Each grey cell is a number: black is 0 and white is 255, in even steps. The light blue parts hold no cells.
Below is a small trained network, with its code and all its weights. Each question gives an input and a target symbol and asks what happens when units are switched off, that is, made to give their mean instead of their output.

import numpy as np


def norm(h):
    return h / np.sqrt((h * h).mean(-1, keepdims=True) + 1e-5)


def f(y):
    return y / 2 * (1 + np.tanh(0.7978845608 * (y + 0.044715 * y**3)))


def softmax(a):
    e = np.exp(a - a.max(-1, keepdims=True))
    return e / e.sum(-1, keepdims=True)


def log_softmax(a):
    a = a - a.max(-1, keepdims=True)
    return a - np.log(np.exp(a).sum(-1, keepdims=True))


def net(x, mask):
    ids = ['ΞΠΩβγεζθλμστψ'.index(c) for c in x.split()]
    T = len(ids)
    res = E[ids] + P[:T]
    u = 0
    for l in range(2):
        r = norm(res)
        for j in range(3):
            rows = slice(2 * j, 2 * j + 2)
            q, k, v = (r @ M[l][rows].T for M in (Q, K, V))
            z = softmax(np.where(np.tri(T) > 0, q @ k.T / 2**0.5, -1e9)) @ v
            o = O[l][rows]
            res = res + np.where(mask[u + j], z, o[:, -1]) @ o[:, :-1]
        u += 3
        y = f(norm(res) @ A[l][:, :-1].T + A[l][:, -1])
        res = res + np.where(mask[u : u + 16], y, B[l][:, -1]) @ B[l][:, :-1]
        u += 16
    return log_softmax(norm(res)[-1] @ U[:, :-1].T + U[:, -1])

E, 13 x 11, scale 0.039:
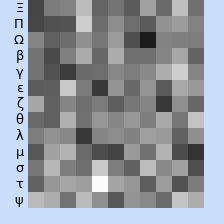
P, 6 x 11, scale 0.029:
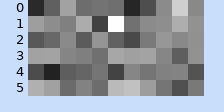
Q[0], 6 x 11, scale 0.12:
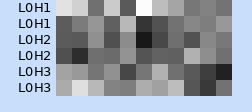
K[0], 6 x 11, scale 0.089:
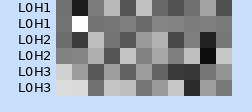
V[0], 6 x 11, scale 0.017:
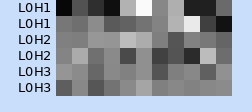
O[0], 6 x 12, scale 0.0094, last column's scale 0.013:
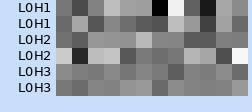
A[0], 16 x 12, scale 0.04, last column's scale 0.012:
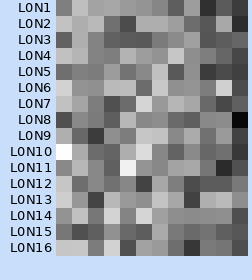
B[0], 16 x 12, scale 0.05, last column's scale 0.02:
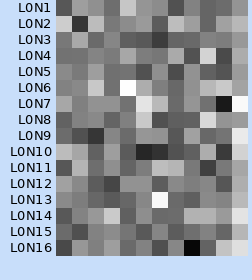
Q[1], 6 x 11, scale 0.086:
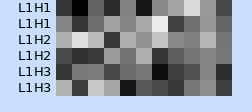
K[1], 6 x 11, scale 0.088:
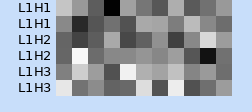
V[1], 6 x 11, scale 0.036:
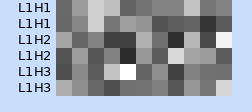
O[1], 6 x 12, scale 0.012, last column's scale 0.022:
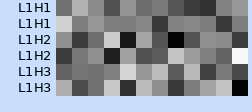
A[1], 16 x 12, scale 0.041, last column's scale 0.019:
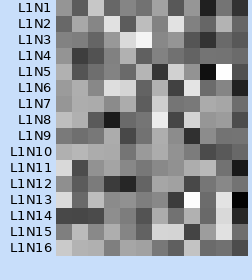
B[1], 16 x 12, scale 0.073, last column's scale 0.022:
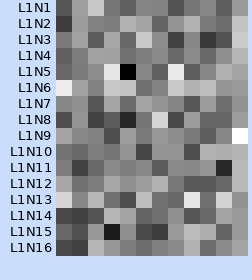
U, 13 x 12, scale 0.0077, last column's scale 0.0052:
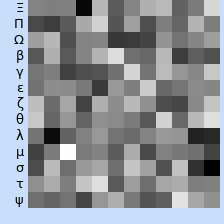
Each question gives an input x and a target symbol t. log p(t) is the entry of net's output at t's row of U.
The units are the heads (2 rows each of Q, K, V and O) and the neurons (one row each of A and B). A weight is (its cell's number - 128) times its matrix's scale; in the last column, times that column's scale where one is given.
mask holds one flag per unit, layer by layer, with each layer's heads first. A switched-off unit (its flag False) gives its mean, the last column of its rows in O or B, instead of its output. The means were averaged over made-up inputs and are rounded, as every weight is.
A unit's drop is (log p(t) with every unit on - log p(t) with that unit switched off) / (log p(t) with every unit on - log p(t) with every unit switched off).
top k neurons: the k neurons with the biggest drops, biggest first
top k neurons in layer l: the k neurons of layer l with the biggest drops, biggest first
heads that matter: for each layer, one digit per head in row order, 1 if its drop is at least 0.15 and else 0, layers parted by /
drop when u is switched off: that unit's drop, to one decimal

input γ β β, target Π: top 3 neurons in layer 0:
L0N16; L0N7; L0N2
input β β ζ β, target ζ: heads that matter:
110 / 000
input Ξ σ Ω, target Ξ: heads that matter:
000 / 010
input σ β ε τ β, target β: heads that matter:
110 / 001
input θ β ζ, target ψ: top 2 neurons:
L0N8; L0N7
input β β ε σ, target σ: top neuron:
L0N11
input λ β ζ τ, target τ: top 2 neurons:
L1N6; L0N10
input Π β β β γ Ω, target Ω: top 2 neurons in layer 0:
L0N10; L0N16
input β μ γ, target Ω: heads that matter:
100 / 000
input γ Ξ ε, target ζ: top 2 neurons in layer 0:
L0N14; L0N9
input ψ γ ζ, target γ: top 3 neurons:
L1N8; L0N16; L0N2
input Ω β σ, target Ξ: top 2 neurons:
L0N7; L1N15
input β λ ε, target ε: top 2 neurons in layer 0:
L0N4; L0N10
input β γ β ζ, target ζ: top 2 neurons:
L0N16; L0N13
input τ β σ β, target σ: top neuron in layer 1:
L1N10
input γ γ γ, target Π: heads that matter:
000 / 110
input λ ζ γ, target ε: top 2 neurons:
L0N4; L0N7
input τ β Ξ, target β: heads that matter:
010 / 000
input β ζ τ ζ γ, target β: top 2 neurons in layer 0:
L0N1; L0N10
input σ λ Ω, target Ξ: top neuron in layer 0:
L0N2
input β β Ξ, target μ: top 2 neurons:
L0N16; L0N9
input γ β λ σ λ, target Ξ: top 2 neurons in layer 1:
L1N3; L1N5
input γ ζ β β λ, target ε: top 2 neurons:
L1N5; L0N7
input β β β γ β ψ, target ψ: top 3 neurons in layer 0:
L0N6; L0N16; L0N13
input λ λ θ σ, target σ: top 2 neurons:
L1N10; L0N4
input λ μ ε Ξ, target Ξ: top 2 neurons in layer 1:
L1N15; L1N9
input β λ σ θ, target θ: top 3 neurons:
L1N13; L0N6; L0N2
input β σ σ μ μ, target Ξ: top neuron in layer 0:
L0N3
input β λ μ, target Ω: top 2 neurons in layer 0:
L0N3; L0N7
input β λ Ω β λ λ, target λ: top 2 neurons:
L0N10; L0N2
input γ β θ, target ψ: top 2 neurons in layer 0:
L0N8; L0N7
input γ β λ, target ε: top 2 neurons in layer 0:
L0N7; L0N10
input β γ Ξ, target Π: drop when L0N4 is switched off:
0.6
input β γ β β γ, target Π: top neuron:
L0N7
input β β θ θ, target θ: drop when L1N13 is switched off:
0.3
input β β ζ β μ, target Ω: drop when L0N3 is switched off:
0.6
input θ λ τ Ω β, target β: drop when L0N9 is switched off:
0.3
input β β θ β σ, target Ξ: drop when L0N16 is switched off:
0.0
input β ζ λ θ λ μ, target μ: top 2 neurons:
L0N5; L1N1
